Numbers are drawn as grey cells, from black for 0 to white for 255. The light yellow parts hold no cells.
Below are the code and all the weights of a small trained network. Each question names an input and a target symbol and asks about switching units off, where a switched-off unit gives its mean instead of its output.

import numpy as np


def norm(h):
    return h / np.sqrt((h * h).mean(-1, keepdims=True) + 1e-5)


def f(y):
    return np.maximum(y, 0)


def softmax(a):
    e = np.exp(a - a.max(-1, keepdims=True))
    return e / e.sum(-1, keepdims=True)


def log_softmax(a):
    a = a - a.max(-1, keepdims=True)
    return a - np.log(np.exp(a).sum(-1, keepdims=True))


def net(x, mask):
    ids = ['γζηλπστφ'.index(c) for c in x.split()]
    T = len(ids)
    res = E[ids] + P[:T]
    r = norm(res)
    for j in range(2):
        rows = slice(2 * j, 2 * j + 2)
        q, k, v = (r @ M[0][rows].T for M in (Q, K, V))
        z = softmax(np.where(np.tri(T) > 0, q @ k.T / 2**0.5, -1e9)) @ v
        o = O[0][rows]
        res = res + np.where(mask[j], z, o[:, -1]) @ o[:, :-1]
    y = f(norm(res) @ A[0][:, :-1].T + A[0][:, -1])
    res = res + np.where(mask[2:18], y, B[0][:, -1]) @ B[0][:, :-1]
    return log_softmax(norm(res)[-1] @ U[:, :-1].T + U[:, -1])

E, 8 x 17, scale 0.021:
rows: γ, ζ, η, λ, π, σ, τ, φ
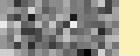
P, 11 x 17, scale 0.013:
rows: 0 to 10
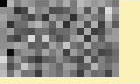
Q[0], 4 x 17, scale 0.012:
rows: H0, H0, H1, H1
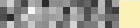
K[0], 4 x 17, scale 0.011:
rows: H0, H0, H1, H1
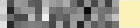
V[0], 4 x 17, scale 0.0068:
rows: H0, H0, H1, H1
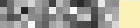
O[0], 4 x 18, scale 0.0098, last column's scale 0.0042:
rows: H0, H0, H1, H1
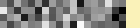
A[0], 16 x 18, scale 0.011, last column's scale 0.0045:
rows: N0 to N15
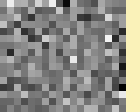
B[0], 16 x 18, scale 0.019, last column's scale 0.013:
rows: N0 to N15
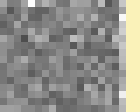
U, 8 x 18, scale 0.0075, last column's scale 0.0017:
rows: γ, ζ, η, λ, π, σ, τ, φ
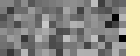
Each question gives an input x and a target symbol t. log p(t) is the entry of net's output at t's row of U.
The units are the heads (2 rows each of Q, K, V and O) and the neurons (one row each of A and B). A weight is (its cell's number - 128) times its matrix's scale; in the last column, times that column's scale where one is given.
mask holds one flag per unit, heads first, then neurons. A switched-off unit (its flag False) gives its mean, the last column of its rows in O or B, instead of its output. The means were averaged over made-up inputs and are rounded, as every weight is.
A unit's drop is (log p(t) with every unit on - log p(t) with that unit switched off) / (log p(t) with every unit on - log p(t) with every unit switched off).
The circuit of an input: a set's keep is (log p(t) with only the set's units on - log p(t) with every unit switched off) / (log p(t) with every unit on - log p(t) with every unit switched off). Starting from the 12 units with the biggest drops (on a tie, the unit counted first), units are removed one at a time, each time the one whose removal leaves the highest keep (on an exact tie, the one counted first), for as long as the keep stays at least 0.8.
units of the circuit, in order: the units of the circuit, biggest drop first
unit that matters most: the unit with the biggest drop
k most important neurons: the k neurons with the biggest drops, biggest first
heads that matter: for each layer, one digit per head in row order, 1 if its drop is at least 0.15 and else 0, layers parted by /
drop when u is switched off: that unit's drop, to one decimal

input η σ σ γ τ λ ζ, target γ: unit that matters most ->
H0
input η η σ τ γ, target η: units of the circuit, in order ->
H1; N14
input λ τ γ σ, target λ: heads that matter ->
10
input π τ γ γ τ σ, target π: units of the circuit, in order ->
H1; N15
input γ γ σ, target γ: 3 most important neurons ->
N2; N7; N0
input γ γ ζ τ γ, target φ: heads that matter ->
01
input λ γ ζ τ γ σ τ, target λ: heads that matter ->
10
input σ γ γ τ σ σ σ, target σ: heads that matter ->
11
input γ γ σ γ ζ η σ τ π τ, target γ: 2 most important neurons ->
N2; N7
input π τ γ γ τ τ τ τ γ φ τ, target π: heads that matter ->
11
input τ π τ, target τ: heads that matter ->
10
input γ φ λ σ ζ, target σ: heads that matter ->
11
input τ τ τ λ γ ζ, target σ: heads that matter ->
01
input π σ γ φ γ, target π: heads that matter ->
01
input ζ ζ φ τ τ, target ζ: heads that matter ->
11
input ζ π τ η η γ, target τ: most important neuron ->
N2
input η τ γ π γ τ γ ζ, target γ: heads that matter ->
01
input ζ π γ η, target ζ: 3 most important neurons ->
N7; N2; N11
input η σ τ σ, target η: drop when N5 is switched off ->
0.2
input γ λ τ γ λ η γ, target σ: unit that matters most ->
H1
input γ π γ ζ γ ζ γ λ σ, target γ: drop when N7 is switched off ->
0.1
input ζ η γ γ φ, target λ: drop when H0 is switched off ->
0.1
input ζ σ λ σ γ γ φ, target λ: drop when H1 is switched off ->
0.0
